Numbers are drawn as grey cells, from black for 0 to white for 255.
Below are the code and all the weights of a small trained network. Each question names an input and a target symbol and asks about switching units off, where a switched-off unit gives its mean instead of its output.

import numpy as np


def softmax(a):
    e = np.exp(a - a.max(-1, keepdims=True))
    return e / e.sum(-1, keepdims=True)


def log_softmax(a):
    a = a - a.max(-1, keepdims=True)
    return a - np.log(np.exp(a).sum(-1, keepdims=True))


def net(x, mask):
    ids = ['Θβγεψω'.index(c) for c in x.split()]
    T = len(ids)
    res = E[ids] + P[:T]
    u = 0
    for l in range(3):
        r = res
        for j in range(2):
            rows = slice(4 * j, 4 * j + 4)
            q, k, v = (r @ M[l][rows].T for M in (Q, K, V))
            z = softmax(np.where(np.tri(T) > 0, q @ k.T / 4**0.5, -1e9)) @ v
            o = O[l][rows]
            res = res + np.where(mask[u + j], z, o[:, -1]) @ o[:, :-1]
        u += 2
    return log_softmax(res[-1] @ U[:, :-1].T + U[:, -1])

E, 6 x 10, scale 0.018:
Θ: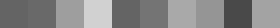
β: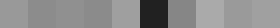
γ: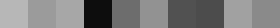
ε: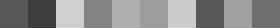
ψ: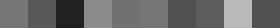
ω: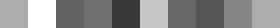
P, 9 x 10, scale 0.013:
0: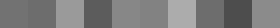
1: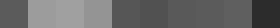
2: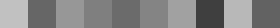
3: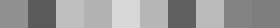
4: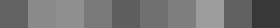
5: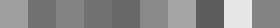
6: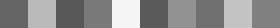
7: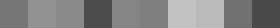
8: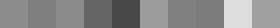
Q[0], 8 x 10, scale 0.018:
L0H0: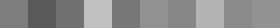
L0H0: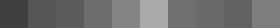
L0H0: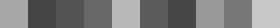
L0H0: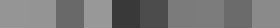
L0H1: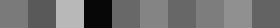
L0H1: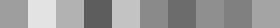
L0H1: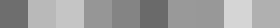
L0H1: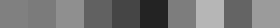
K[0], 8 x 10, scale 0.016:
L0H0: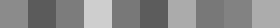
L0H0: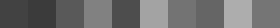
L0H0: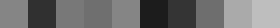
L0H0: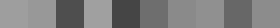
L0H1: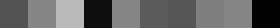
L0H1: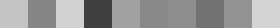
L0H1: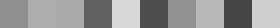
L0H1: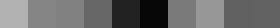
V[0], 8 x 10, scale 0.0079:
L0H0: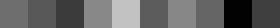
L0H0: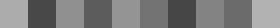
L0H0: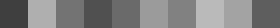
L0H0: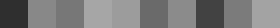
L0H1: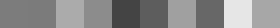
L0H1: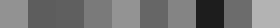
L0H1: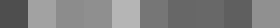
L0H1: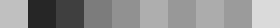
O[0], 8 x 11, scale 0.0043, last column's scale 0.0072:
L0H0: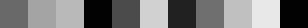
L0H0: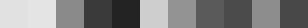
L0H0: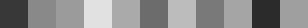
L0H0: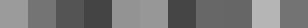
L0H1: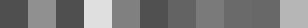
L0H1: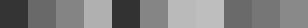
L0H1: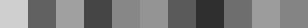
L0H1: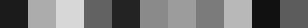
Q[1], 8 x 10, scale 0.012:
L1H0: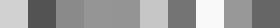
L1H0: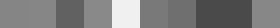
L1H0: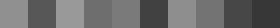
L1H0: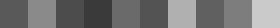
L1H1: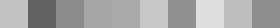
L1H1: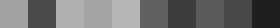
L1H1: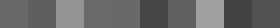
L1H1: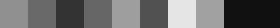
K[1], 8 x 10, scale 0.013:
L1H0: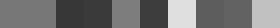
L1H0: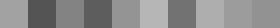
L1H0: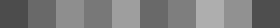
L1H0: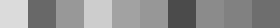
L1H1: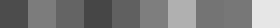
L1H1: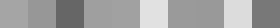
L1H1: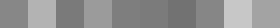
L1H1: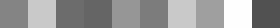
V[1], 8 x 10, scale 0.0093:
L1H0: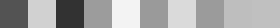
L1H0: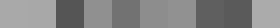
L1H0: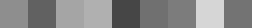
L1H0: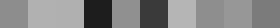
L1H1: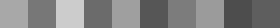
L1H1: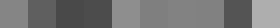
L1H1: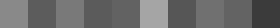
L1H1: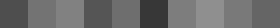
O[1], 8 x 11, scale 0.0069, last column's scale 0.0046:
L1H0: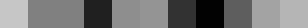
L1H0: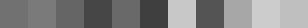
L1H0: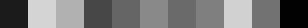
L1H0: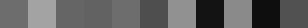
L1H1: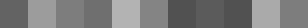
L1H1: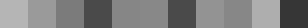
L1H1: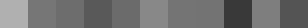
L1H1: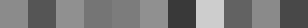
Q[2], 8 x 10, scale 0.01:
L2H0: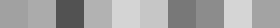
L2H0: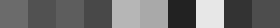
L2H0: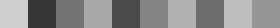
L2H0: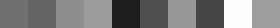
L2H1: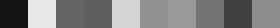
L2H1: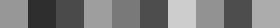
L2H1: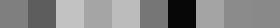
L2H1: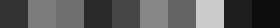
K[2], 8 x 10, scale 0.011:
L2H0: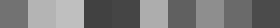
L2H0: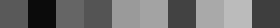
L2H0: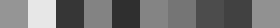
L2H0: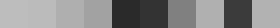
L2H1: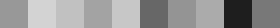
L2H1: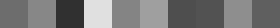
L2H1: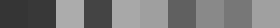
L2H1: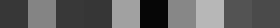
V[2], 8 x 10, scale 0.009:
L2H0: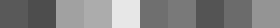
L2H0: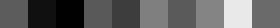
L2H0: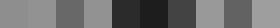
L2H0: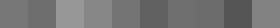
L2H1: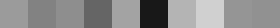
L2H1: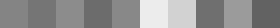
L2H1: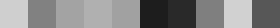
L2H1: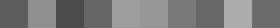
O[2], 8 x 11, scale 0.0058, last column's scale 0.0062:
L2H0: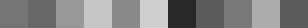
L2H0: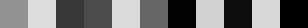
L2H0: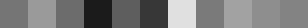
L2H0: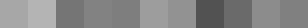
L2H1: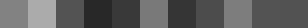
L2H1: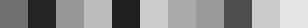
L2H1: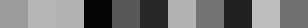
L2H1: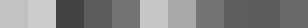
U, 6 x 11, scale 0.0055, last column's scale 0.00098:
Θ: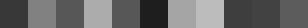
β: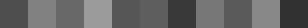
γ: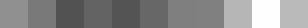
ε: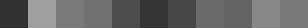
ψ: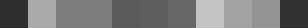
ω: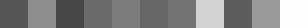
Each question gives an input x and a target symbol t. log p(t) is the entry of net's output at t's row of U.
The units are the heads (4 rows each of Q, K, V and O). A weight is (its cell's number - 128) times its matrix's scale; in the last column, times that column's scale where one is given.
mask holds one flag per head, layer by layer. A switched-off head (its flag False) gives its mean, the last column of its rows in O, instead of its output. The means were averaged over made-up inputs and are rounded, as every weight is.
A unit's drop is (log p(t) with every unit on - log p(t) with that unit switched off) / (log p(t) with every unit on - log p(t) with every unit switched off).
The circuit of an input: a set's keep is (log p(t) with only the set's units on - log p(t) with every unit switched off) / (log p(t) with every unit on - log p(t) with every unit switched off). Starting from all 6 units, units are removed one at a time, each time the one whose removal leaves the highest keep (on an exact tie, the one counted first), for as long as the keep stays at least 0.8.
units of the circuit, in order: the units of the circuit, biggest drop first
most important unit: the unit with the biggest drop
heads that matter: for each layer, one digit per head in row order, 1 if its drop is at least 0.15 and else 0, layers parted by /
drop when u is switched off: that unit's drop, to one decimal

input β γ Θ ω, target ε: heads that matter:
00 / 10 / 01
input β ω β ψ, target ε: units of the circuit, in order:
(L1H0 L2H1)
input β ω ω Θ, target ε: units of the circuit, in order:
(L0H0 L1H0 L2H1)
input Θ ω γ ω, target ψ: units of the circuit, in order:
(L1H0 L0H0)
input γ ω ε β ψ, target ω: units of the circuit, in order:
(L2H0 L1H0)
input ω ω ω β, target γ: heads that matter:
10 / 10 / 00
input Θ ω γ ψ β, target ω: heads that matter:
01 / 10 / 10
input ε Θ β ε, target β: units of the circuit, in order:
(L2H0 L1H0)
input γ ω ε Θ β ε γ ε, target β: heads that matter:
00 / 10 / 10
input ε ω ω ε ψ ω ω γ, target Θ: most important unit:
L1H1
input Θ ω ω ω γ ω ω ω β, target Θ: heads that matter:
11 / 01 / 00
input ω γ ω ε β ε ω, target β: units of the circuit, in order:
(L2H0 L1H1)
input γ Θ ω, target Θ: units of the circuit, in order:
(L0H0 L1H0)
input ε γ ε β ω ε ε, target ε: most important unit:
L1H0
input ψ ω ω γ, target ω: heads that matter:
11 / 10 / 10
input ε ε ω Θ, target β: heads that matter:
10 / 00 / 10
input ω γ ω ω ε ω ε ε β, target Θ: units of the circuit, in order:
(L0H0 L0H1)
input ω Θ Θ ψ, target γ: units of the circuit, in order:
(L0H0 L1H0)
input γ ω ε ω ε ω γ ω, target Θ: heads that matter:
10 / 00 / 00
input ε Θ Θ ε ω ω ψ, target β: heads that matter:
10 / 10 / 10
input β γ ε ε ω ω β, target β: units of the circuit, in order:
(L1H0 L2H0)
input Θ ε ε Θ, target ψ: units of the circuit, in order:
(L1H0 L0H0)
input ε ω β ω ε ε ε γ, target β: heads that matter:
00 / 00 / 10
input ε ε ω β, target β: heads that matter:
10 / 00 / 10
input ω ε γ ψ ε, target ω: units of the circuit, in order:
(L1H0 L2H0 L0H1)
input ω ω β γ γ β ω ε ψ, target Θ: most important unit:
L0H1
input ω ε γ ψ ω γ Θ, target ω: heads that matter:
00 / 10 / 10
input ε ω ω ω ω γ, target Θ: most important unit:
L0H1
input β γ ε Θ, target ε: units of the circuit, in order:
(L1H0 L2H1 L0H0)
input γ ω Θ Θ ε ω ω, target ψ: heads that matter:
11 / 10 / 00
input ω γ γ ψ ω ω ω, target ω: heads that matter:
10 / 11 / 10
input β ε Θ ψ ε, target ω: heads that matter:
00 / 10 / 10
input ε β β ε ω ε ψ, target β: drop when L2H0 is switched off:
0.6
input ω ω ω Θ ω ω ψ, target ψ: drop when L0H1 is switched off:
0.0
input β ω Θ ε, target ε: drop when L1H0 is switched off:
0.9
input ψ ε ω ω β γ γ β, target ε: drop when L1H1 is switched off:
0.2
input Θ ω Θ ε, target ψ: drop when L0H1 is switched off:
0.1
